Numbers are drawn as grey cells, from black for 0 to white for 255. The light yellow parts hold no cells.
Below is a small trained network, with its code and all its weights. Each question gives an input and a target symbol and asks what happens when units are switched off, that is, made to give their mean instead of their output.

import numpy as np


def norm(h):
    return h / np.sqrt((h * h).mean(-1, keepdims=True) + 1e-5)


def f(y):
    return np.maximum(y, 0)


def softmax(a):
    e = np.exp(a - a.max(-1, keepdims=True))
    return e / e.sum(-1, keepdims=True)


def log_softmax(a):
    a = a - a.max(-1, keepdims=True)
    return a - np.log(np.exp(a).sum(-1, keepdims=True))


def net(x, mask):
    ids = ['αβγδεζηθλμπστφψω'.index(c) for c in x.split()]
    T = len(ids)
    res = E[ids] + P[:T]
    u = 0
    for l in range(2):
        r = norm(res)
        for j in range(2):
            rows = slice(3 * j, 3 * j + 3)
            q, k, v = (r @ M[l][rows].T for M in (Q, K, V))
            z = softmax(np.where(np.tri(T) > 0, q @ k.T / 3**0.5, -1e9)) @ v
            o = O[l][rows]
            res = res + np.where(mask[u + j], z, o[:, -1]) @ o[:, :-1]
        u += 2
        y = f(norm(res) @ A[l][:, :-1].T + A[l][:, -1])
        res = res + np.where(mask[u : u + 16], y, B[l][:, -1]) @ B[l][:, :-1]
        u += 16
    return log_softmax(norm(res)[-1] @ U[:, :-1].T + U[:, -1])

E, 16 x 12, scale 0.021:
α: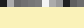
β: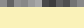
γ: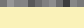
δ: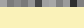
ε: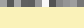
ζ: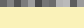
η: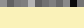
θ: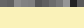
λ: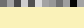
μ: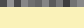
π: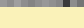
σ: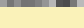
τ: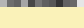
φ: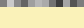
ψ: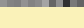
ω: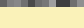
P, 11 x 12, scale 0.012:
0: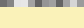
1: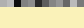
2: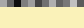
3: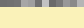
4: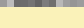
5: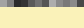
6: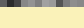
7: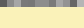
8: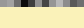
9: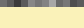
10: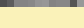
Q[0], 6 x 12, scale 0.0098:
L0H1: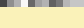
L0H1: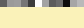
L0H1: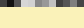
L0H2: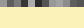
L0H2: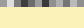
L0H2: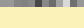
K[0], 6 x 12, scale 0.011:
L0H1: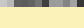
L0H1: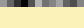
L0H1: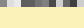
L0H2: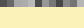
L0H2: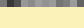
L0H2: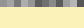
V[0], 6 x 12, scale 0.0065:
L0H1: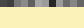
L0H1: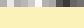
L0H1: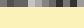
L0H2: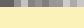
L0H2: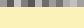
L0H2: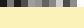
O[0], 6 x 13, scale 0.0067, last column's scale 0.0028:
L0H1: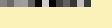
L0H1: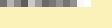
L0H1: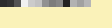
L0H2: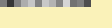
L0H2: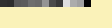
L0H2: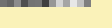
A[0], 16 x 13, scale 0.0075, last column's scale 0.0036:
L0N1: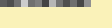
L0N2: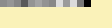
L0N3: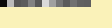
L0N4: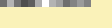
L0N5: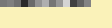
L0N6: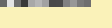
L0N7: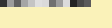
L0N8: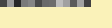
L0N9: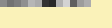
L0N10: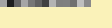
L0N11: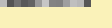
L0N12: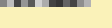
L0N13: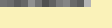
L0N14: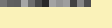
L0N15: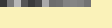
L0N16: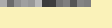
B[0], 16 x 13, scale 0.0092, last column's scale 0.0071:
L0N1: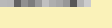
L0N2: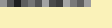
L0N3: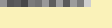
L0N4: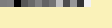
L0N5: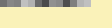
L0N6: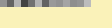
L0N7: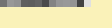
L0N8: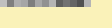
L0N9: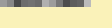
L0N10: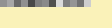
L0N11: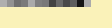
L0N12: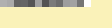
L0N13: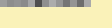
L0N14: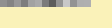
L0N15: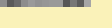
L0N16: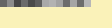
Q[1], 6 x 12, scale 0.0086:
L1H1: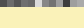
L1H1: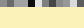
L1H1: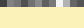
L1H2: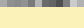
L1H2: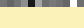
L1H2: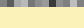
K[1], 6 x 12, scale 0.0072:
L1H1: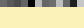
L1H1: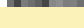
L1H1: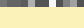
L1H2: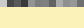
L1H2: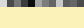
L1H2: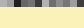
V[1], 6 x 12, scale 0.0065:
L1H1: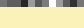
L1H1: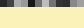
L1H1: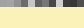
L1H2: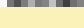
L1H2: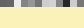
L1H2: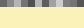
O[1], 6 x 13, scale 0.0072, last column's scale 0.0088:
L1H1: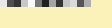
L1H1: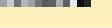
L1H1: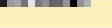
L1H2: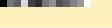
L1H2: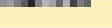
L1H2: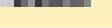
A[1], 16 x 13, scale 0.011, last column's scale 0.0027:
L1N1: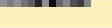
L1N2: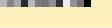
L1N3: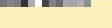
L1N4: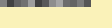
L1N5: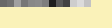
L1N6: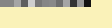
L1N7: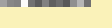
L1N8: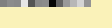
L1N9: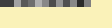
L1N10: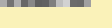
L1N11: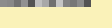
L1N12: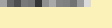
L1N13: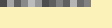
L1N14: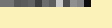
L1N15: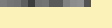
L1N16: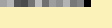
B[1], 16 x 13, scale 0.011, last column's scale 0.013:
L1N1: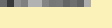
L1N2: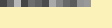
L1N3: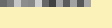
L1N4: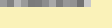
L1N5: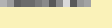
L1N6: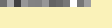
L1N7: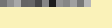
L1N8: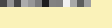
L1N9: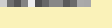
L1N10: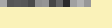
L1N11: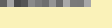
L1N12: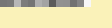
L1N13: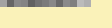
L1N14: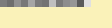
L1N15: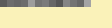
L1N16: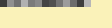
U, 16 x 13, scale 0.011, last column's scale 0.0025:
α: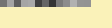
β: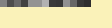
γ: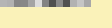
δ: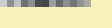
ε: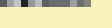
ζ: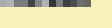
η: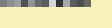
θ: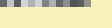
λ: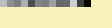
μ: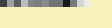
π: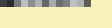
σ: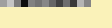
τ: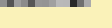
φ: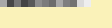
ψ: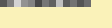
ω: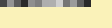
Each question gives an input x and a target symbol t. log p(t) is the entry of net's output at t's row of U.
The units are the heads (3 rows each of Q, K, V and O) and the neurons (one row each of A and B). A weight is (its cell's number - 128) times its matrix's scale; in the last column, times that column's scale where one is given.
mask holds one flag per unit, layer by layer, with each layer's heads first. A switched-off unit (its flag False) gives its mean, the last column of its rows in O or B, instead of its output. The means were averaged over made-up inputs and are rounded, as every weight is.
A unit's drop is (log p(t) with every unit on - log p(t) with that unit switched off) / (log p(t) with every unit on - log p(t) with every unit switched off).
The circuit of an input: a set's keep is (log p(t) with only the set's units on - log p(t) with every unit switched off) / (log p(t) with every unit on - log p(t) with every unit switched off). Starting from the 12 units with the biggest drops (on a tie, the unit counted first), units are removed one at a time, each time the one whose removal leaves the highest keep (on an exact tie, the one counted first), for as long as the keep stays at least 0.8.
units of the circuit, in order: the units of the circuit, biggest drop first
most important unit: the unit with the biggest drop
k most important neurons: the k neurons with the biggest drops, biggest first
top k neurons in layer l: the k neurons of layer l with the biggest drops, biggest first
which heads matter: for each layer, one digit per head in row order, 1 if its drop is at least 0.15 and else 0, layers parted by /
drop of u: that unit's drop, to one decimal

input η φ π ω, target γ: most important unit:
L0H1
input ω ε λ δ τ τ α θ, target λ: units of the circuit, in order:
L1H1, L0H2
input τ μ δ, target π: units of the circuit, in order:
L0H2, L1H2
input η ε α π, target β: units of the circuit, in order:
L0H1, L1N1
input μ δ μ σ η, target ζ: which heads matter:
01 / 01
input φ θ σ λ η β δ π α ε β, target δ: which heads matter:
01 / 10
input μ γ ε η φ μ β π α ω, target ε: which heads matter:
10 / 00
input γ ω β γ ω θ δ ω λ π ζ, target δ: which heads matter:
11 / 10
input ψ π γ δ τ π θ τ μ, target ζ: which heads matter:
11 / 00
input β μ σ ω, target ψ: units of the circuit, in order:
L0H2, L0H1, L0N12
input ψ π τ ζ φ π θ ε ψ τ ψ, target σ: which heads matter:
01 / 00
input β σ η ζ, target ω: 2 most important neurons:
L1N11, L0N4
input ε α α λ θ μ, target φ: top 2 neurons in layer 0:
L0N7, L0N3
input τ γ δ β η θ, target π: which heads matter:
01 / 10
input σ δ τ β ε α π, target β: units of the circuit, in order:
L0H1
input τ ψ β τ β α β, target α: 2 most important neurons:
L1N8, L1N7
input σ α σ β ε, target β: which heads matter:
00 / 00
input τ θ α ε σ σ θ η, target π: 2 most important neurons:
L1N6, L0N7
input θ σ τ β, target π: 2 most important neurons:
L0N16, L0N9
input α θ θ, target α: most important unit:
L1N6
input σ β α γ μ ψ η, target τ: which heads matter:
11 / 10
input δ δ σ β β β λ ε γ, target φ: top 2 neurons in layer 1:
L1N13, L1N5
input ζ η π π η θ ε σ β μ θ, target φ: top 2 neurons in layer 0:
L0N14, L0N7
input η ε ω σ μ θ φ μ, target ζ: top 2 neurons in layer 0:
L0N1, L0N7
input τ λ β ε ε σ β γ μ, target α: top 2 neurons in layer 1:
L1N8, L1N7
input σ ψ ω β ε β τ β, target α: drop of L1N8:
0.2
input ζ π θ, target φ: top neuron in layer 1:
L1N10
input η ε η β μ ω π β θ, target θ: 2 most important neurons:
L0N1, L1N6
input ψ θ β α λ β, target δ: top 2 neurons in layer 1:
L1N14, L1N4
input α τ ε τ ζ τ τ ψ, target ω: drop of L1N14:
0.3
